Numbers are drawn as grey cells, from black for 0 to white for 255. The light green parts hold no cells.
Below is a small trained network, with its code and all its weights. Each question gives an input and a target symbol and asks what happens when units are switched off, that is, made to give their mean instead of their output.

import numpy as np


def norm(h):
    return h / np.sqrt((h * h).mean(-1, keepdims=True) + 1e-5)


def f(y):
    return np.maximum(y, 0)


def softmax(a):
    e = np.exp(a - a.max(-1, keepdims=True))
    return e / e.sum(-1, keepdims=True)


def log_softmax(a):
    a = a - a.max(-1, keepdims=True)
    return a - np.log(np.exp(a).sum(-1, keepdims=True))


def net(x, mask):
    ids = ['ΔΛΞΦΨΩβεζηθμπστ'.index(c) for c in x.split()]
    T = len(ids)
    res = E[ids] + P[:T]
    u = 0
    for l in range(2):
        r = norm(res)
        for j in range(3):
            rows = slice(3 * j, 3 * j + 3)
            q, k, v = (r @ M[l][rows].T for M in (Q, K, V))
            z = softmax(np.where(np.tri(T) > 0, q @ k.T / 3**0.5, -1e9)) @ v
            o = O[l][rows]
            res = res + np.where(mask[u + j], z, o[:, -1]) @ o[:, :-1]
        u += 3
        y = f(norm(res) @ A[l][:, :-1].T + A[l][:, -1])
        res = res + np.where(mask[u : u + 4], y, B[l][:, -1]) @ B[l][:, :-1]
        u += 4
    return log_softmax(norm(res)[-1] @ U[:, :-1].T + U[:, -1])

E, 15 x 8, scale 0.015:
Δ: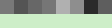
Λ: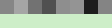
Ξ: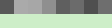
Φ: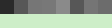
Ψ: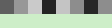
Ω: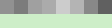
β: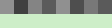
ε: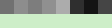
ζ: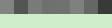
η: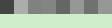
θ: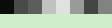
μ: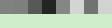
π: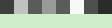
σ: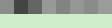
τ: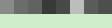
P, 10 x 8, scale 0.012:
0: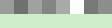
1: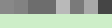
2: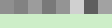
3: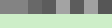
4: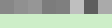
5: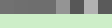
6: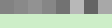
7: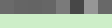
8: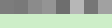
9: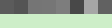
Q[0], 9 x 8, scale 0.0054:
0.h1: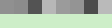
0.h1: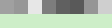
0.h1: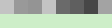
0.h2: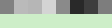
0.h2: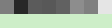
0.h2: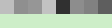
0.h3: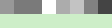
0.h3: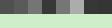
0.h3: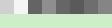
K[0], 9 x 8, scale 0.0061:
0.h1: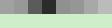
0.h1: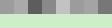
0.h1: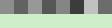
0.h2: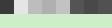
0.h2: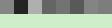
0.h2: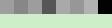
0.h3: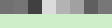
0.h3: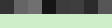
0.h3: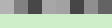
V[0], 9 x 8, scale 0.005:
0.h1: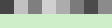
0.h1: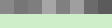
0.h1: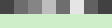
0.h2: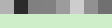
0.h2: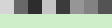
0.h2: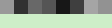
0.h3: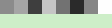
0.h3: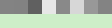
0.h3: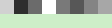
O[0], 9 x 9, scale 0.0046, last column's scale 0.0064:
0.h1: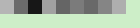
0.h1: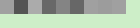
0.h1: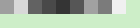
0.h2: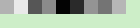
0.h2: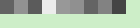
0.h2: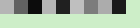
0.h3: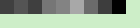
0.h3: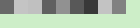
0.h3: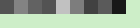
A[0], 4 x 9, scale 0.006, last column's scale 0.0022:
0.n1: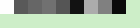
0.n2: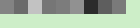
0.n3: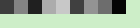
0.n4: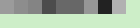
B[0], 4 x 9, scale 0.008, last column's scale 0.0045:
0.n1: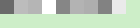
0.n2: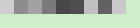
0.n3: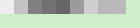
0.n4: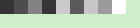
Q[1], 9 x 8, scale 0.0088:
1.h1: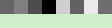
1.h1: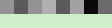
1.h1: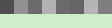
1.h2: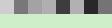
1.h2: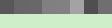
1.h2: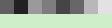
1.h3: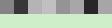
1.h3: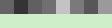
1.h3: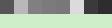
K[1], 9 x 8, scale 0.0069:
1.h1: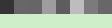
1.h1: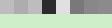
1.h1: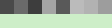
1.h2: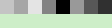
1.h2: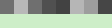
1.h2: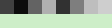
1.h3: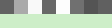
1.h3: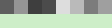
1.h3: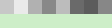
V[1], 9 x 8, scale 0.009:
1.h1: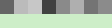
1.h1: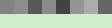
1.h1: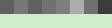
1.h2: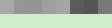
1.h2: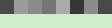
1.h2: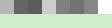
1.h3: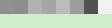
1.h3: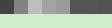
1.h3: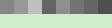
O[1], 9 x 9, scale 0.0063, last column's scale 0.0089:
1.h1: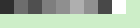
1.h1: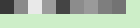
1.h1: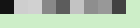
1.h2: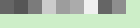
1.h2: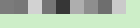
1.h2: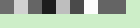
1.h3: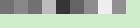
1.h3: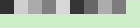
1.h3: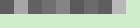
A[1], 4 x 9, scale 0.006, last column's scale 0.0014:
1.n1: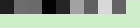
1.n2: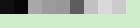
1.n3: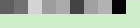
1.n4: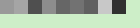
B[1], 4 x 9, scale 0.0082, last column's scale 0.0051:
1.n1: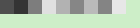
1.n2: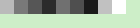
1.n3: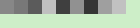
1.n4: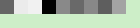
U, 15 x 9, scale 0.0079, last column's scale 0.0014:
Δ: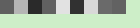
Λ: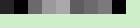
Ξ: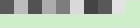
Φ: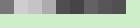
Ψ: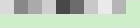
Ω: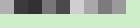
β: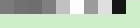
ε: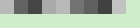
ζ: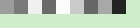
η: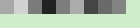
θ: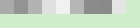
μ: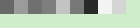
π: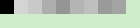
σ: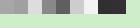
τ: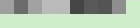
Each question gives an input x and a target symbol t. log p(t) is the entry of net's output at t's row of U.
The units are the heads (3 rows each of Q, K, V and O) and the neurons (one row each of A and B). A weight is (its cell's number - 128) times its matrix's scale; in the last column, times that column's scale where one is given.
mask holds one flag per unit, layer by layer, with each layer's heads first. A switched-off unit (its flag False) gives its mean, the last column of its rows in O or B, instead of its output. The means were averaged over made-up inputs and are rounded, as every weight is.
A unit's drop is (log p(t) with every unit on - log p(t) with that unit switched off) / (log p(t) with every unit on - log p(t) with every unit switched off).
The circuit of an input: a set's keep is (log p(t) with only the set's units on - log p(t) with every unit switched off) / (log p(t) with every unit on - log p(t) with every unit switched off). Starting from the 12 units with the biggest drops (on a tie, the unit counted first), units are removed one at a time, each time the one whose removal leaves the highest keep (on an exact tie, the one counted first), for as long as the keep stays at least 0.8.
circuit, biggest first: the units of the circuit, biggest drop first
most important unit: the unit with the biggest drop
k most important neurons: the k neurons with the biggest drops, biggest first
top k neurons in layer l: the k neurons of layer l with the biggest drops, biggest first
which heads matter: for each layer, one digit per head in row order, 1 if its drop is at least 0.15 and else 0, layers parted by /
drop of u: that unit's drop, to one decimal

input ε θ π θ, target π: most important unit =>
1.h1
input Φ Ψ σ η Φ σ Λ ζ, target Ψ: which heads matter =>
010 / 100
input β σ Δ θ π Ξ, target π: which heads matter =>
000 / 110
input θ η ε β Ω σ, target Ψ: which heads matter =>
000 / 100
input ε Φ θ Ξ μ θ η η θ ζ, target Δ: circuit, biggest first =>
0.n3; 1.h2
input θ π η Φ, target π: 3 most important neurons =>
0.n3; 0.n2; 0.n1
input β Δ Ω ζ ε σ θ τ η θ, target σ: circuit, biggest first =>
0.n3; 1.h3; 0.h2; 1.h1
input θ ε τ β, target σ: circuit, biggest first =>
1.h3; 0.n1
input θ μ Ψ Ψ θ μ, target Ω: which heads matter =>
010 / 001
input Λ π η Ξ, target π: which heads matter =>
000 / 100
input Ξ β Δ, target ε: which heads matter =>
000 / 110
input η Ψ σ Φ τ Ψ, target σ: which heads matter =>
011 / 001
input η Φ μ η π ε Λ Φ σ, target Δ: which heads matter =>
000 / 010
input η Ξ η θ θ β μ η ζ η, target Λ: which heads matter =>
010 / 000
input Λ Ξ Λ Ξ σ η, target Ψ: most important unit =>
0.n4
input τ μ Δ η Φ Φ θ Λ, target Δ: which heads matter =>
001 / 010
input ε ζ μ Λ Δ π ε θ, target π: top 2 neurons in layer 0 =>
0.n3; 0.n2
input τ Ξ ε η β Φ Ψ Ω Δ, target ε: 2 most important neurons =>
0.n2; 0.n4
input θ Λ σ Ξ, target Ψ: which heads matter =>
010 / 001
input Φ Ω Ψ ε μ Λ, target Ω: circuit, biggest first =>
1.h3
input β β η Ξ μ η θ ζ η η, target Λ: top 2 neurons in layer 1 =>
1.n1; 1.n2
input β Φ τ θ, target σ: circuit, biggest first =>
0.n3; 1.h3; 1.h1
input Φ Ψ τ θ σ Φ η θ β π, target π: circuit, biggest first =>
1.h1; 0.n4
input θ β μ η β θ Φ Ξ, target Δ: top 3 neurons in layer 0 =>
0.n3; 0.n4; 0.n1
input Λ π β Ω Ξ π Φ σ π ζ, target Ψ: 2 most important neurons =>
0.n1; 0.n4
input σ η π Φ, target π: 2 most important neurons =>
0.n3; 0.n1
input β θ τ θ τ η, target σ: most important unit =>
1.h3
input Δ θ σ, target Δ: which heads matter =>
001 / 010
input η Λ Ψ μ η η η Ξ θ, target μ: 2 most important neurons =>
1.n2; 0.n3
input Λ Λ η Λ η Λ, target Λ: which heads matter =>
010 / 110
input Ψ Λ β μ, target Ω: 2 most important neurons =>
0.n4; 0.n3
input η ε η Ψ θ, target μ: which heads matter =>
000 / 001
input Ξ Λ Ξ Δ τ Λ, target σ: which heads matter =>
000 / 001
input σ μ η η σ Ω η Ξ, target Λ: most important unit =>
0.n4
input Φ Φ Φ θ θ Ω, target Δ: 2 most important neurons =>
0.n3; 0.n4
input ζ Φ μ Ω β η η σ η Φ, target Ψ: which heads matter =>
010 / 100
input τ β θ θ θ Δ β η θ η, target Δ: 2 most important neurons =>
0.n3; 0.n1
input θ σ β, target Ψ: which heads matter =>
010 / 000
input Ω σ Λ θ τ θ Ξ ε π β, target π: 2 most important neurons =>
0.n1; 0.n3
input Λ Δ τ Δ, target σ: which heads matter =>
010 / 001
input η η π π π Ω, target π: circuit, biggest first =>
1.h1
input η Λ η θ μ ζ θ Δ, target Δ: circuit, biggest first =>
0.n3; 1.h2
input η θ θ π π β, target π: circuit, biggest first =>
1.h1; 0.n1
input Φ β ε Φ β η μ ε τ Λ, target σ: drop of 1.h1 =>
0.2
